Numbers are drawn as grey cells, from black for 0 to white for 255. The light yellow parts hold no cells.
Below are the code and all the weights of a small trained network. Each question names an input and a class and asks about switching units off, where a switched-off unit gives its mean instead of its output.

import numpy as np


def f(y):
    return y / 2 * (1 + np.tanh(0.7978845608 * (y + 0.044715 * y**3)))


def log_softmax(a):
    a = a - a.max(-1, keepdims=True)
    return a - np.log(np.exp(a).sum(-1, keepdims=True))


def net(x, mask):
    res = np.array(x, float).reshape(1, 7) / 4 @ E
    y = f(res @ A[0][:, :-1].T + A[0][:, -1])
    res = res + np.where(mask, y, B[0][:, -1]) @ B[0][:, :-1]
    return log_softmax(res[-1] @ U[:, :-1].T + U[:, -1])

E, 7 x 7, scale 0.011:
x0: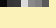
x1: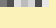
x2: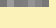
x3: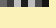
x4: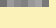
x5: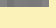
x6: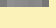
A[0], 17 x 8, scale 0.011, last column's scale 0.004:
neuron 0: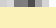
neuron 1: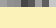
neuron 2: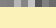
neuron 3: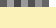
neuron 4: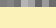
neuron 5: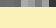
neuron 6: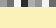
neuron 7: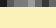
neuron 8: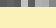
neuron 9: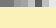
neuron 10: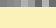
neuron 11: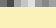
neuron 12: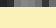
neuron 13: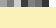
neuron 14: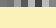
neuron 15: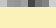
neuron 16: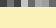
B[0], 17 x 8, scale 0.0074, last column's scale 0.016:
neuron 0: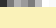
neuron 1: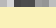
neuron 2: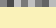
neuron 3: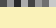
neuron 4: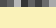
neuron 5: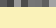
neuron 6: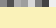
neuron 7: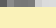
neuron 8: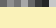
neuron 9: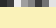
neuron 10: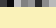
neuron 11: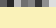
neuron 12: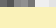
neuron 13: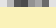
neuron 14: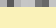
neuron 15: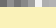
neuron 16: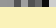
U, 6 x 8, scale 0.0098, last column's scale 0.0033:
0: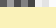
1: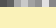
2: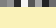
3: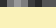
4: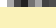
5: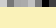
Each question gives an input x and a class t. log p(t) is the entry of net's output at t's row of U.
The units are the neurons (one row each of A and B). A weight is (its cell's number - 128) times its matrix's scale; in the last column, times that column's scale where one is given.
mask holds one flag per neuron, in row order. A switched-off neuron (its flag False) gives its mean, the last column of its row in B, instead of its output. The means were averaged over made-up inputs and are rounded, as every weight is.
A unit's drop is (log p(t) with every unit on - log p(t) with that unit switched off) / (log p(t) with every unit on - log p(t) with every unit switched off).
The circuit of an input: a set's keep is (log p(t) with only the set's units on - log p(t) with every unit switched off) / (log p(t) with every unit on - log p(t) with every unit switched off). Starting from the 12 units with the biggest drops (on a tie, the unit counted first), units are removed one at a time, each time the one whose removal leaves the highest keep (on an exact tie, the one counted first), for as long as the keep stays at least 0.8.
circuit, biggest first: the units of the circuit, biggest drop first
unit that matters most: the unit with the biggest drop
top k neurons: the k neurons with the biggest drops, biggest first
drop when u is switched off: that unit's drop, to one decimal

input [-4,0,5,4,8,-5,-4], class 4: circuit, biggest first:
neuron 13; neuron 9
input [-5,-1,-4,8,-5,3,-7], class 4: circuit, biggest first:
neuron 13
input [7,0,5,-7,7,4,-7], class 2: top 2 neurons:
neuron 16; neuron 3
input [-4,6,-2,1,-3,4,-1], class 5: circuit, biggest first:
neuron 6; neuron 12
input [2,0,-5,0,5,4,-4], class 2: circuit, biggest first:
neuron 0; neuron 9
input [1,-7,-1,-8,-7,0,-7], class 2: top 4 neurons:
neuron 16; neuron 8; neuron 12; neuron 7
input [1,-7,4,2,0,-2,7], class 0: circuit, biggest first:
neuron 6; neuron 8
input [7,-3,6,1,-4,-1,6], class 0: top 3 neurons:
neuron 12; neuron 7; neuron 6
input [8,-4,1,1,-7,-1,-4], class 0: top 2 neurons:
neuron 12; neuron 7
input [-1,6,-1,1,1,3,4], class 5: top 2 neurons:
neuron 0; neuron 12
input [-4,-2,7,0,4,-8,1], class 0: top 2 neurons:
neuron 0; neuron 16
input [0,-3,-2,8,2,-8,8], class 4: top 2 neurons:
neuron 13; neuron 0
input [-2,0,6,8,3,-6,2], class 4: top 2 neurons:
neuron 13; neuron 9
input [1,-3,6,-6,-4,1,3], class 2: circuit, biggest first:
neuron 16
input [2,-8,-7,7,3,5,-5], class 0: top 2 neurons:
neuron 12; neuron 7
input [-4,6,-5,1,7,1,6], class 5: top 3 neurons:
neuron 6; neuron 12; neuron 7
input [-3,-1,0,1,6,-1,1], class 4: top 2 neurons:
neuron 12; neuron 7
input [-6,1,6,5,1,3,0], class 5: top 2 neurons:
neuron 6; neuron 14
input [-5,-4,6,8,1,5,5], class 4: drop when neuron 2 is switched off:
0.0
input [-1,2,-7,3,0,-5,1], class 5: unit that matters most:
neuron 0
